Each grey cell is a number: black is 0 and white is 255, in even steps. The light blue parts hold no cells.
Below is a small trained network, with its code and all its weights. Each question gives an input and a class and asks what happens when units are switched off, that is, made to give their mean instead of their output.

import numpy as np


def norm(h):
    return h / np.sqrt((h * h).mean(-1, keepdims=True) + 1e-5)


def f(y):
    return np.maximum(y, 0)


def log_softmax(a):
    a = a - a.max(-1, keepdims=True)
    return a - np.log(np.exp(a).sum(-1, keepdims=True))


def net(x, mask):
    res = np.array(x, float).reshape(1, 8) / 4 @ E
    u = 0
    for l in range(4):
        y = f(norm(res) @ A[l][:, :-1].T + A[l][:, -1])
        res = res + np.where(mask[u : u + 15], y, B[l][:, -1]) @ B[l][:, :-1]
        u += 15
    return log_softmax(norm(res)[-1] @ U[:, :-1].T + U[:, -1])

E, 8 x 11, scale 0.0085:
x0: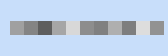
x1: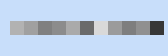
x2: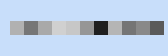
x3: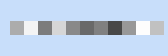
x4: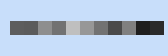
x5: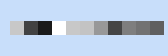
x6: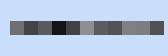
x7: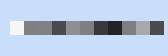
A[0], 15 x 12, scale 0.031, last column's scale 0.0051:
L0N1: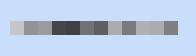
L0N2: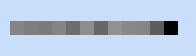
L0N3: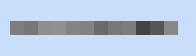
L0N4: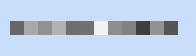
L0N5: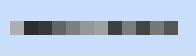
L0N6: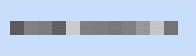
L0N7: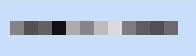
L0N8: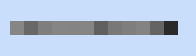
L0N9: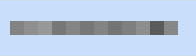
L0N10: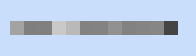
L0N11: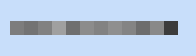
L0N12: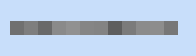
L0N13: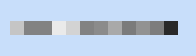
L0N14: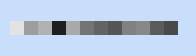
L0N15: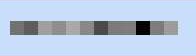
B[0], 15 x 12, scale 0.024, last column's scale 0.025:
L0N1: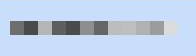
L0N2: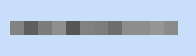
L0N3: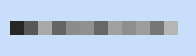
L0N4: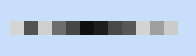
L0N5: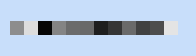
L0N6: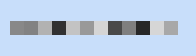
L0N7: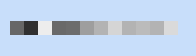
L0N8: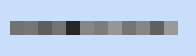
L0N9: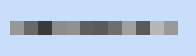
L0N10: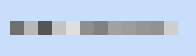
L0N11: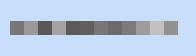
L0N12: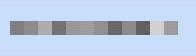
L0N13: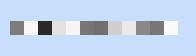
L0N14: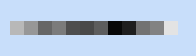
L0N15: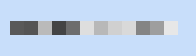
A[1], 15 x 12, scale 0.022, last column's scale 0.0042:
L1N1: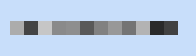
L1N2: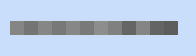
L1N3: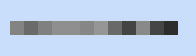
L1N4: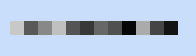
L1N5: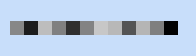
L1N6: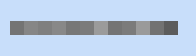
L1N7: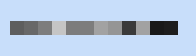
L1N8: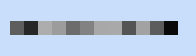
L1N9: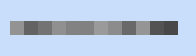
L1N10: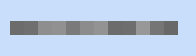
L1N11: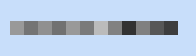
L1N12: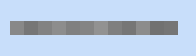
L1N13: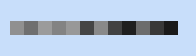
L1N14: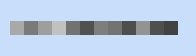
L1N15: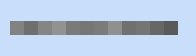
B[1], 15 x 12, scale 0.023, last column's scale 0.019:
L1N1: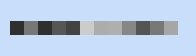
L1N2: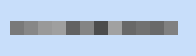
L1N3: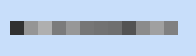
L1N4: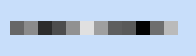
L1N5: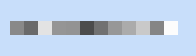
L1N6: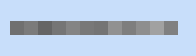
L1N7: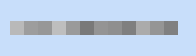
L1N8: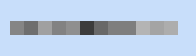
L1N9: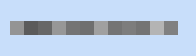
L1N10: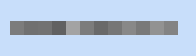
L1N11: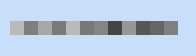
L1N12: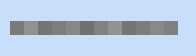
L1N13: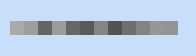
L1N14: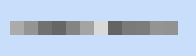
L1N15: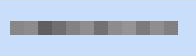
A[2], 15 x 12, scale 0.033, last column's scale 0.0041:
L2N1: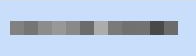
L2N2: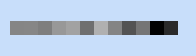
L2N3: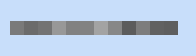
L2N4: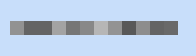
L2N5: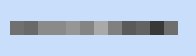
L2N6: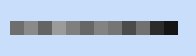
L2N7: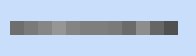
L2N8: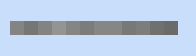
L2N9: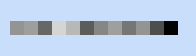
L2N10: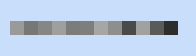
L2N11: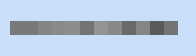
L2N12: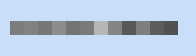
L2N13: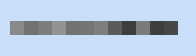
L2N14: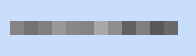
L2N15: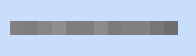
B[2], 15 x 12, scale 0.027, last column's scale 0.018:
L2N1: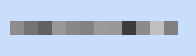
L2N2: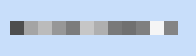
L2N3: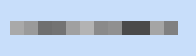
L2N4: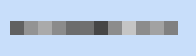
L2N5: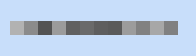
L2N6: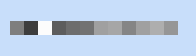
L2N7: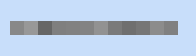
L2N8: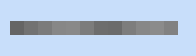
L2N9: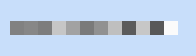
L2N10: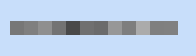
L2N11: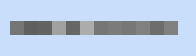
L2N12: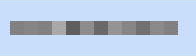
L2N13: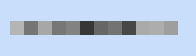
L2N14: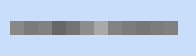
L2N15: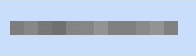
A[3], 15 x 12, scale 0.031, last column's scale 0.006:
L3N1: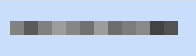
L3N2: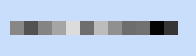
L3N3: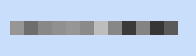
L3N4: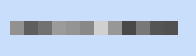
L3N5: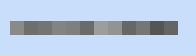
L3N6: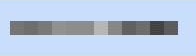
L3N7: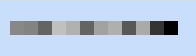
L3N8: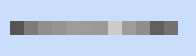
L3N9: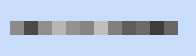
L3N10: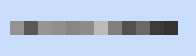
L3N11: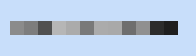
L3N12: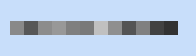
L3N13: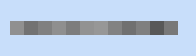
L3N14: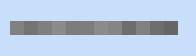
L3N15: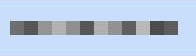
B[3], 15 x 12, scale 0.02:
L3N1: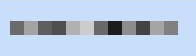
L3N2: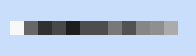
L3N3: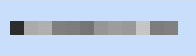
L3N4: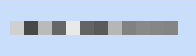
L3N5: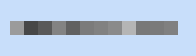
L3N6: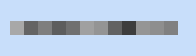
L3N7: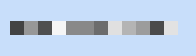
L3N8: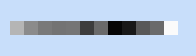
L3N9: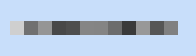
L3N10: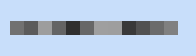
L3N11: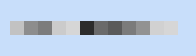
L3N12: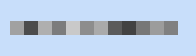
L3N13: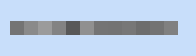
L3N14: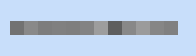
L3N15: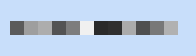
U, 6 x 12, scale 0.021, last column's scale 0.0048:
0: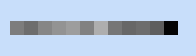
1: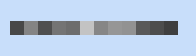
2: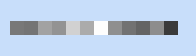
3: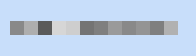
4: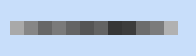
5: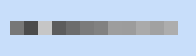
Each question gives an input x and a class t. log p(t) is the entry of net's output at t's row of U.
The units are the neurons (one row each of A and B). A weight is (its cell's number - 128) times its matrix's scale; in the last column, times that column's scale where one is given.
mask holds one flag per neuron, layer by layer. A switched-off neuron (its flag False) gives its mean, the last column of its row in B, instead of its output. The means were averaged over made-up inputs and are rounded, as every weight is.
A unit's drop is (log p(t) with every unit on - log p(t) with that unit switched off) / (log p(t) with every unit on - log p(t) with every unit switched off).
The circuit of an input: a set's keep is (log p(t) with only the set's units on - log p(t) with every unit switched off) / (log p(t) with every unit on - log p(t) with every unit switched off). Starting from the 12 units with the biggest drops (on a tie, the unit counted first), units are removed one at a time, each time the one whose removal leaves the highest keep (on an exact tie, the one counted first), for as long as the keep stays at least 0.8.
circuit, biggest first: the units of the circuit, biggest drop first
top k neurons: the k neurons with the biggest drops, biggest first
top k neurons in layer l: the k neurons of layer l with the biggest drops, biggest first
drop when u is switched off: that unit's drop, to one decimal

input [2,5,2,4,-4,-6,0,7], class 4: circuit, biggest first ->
(L0N14)
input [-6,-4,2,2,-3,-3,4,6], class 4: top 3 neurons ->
(L0N14, L0N15, L0N7)
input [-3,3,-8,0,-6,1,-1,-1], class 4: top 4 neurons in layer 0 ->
(L0N4, L0N15, L0N7, L0N3)
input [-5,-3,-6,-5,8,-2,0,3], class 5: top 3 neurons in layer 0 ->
(L0N7, L0N13, L0N15)
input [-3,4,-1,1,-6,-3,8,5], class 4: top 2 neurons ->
(L0N14, L0N15)
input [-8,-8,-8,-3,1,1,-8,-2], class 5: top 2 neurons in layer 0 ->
(L0N15, L0N14)
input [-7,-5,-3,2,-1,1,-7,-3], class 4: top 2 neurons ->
(L0N4, L0N7)
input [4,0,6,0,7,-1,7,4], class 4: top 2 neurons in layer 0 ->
(L0N14, L0N5)
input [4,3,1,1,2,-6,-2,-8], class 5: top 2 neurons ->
(L0N5, L0N14)
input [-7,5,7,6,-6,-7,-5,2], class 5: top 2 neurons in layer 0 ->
(L0N1, L0N5)
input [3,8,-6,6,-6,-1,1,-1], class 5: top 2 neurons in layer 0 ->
(L0N14, L0N5)
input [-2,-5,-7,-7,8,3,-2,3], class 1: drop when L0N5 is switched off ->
0.9
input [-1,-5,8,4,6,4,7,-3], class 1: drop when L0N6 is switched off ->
0.0
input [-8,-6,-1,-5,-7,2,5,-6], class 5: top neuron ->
(L0N13)
